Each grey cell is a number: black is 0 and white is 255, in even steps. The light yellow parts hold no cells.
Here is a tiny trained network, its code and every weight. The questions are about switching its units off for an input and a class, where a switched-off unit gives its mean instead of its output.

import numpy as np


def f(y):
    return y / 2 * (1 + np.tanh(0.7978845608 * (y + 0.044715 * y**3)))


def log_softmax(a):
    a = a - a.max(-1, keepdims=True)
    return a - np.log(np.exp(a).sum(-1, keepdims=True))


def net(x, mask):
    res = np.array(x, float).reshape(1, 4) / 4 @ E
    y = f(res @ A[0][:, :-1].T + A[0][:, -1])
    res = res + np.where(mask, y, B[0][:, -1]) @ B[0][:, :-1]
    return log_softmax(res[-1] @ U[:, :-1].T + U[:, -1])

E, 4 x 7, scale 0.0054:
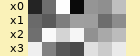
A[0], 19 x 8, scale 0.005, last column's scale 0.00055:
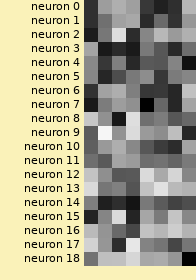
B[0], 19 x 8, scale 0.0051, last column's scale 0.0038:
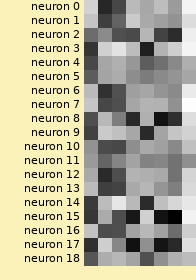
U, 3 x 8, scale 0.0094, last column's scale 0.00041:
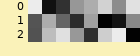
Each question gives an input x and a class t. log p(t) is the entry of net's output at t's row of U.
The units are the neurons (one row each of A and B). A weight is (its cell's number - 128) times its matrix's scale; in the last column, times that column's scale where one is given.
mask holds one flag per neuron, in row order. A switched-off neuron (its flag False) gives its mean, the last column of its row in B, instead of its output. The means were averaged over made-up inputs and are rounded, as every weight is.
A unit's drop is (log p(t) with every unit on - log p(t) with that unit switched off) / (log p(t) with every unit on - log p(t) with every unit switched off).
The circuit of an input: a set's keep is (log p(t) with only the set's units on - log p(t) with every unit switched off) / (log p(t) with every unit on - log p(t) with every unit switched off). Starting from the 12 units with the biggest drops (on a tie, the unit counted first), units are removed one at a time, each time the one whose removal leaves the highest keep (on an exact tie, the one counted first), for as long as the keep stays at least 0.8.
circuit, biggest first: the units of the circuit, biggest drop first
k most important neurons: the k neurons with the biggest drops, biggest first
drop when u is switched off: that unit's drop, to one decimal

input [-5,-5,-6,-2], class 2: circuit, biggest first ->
(neuron 3; neuron 14)
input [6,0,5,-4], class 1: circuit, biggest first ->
(neuron 15)
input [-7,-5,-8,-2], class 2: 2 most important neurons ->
(neuron 3; neuron 14)
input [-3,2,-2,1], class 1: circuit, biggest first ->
(neuron 0; neuron 7)
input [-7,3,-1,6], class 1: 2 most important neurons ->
(neuron 17; neuron 8)
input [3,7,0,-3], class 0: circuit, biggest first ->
(neuron 17; neuron 3)
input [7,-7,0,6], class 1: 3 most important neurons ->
(neuron 15; neuron 2; neuron 0)
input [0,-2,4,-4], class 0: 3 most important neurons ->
(neuron 3; neuron 14; neuron 0)
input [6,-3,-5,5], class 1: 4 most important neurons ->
(neuron 15; neuron 0; neuron 2; neuron 7)
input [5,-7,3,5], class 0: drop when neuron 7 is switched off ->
-0.2
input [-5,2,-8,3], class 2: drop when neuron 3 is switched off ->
0.2
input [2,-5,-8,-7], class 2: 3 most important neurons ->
(neuron 3; neuron 14; neuron 4)
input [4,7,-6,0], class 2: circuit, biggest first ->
(neuron 14; neuron 3)
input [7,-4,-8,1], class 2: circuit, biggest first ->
(neuron 14)
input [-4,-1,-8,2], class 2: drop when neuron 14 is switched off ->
0.1
